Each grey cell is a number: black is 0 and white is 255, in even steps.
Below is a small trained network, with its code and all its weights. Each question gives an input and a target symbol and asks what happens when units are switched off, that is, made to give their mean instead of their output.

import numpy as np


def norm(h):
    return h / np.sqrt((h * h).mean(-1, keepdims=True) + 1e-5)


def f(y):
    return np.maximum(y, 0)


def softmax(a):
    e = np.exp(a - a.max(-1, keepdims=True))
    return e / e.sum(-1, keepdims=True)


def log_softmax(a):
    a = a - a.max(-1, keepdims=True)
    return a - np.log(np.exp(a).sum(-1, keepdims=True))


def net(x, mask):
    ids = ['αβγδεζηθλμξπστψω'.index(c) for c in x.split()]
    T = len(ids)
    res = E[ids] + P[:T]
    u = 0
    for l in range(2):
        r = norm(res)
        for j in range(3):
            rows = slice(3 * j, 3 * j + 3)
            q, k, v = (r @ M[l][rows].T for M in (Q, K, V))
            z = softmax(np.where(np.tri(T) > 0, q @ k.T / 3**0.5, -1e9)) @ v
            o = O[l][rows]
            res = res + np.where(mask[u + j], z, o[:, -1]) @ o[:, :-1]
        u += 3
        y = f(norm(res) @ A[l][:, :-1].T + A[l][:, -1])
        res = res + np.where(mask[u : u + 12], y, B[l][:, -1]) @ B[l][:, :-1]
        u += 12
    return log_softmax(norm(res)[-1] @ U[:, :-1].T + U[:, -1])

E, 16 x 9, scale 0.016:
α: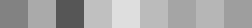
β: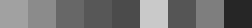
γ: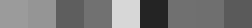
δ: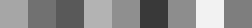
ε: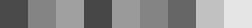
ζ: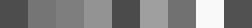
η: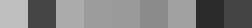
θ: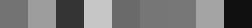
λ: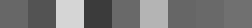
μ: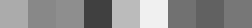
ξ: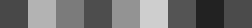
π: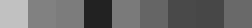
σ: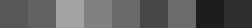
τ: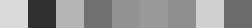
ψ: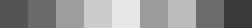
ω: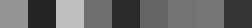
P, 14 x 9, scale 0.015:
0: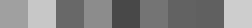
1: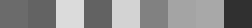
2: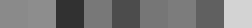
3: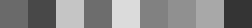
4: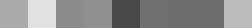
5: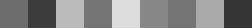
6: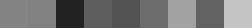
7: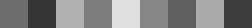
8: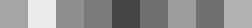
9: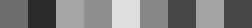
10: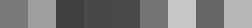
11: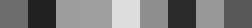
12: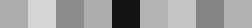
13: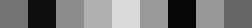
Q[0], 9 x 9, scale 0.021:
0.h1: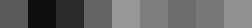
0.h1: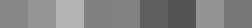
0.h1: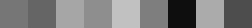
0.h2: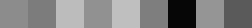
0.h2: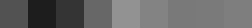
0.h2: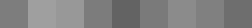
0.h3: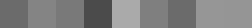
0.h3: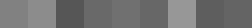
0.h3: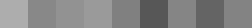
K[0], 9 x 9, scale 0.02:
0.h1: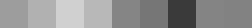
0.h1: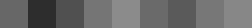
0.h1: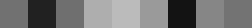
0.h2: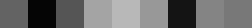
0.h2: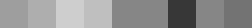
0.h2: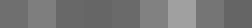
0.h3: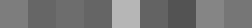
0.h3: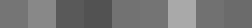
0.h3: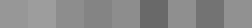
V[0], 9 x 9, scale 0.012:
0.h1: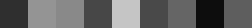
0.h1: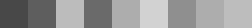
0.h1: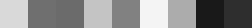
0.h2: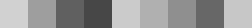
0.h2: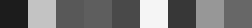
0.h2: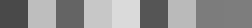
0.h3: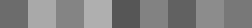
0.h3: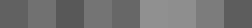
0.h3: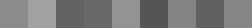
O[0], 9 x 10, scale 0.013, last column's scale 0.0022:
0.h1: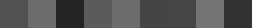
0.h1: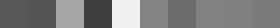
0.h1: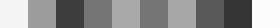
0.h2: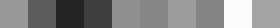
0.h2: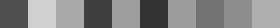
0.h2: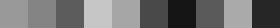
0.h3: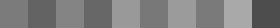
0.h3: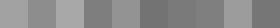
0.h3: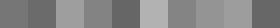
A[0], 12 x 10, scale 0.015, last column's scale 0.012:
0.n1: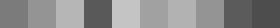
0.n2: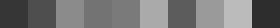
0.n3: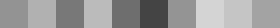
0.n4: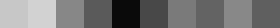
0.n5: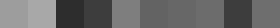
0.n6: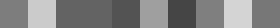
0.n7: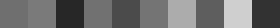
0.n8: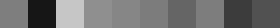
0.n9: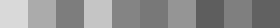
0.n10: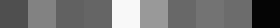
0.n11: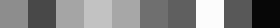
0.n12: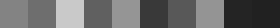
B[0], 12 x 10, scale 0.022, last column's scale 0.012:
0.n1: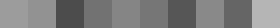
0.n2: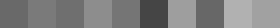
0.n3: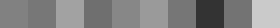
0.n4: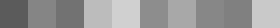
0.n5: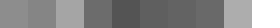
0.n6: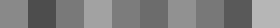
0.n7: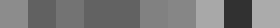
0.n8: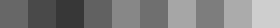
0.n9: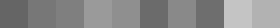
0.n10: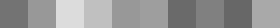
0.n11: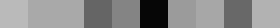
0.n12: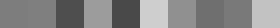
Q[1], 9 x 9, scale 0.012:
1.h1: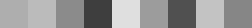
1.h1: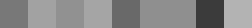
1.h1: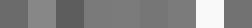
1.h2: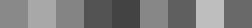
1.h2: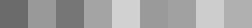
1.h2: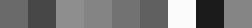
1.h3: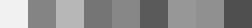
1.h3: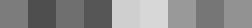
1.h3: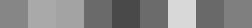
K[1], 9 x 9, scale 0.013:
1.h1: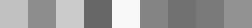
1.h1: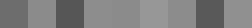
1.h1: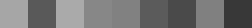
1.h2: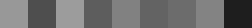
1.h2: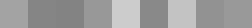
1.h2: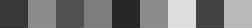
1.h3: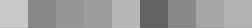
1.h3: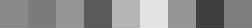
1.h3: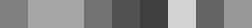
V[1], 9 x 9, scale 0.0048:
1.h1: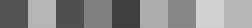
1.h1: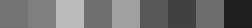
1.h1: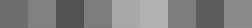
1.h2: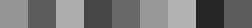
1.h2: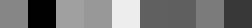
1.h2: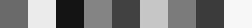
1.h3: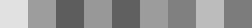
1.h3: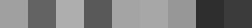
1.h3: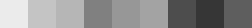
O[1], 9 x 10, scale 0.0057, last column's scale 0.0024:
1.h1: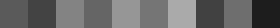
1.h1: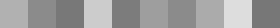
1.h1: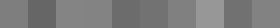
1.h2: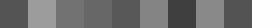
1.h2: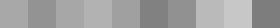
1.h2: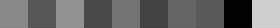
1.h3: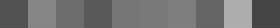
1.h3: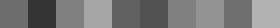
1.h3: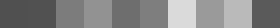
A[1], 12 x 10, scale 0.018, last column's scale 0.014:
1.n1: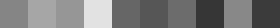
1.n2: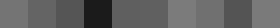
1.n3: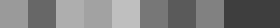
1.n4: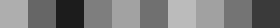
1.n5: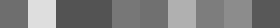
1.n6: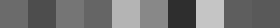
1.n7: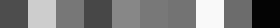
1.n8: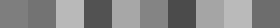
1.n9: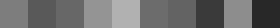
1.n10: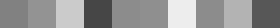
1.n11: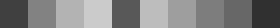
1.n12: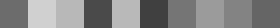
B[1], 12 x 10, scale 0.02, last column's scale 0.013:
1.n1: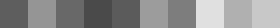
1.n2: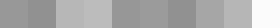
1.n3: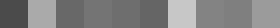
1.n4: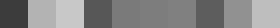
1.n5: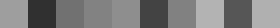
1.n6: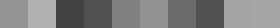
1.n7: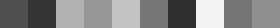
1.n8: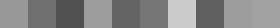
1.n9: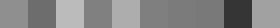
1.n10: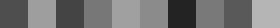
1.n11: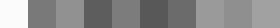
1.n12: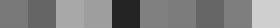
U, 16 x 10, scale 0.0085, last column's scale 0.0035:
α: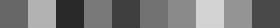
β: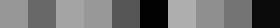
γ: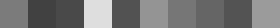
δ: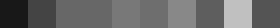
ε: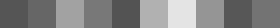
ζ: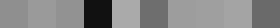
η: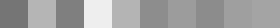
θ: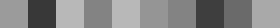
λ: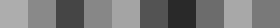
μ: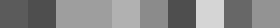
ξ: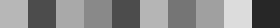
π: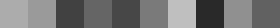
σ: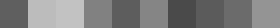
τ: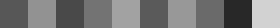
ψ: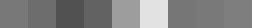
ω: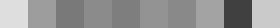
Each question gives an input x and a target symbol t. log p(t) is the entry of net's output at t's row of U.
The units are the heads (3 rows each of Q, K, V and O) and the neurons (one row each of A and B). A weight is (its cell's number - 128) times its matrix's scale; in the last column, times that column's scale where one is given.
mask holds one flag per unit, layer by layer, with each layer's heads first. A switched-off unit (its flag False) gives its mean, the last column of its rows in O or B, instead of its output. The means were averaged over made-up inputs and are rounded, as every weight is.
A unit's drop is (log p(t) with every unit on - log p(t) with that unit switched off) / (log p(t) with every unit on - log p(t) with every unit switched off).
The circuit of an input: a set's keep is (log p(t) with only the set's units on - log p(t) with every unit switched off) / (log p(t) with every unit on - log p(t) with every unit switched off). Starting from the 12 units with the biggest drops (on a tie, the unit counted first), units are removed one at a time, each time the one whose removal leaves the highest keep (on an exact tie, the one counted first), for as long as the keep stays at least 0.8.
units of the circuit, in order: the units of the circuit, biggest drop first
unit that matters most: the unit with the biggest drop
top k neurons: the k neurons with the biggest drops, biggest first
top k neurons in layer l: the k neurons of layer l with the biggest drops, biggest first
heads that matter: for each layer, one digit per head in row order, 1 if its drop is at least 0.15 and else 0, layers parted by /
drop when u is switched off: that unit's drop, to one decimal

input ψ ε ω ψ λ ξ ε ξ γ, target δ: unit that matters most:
0.h1
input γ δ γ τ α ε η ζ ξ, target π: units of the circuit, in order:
(0.h1; 0.h2; 1.n4)
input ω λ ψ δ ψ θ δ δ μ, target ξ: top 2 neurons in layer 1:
(1.n1; 1.n11)
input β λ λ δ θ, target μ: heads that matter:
010 / 000
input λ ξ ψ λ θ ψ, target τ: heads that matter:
100 / 000
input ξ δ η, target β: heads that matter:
110 / 000
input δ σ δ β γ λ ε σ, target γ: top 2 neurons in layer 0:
(0.n12; 0.n8)
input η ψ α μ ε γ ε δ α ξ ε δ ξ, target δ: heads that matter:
100 / 000
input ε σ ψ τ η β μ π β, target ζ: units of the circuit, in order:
(0.h2; 1.n4; 0.h1)
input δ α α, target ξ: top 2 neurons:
(1.n11; 1.n1)
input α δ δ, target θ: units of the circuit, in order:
(0.n3; 1.n9)
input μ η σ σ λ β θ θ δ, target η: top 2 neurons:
(0.n4; 1.n1)
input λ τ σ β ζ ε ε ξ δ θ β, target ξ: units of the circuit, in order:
(0.h1; 1.n11)
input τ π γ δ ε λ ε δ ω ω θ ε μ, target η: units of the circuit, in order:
(0.n4)
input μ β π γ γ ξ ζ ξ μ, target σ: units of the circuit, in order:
(0.h2; 1.n10; 1.n12)
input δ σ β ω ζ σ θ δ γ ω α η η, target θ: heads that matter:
010 / 000
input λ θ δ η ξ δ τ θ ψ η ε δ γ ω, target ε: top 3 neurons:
(0.n8; 0.n12; 1.n4)
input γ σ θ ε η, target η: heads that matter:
100 / 000
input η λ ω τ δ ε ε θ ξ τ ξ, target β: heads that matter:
010 / 000
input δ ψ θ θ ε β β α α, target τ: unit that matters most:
0.h2
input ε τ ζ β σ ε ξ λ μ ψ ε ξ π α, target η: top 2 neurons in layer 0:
(0.n10; 0.n5)
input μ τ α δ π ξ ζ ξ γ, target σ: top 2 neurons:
(1.n10; 0.n3)
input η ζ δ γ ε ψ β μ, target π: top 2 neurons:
(0.n10; 1.n8)
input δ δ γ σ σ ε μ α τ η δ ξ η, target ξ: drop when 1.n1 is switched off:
0.2
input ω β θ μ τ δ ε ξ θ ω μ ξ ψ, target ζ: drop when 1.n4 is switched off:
0.2
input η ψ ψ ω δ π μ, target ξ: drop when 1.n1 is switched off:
0.2
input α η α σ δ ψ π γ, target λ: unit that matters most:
0.h2
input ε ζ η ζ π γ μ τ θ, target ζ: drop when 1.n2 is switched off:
0.1
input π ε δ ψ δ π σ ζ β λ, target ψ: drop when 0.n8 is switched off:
0.1
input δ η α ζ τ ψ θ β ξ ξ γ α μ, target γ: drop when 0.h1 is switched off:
0.4
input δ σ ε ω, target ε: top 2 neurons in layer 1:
(1.n4; 1.n2)
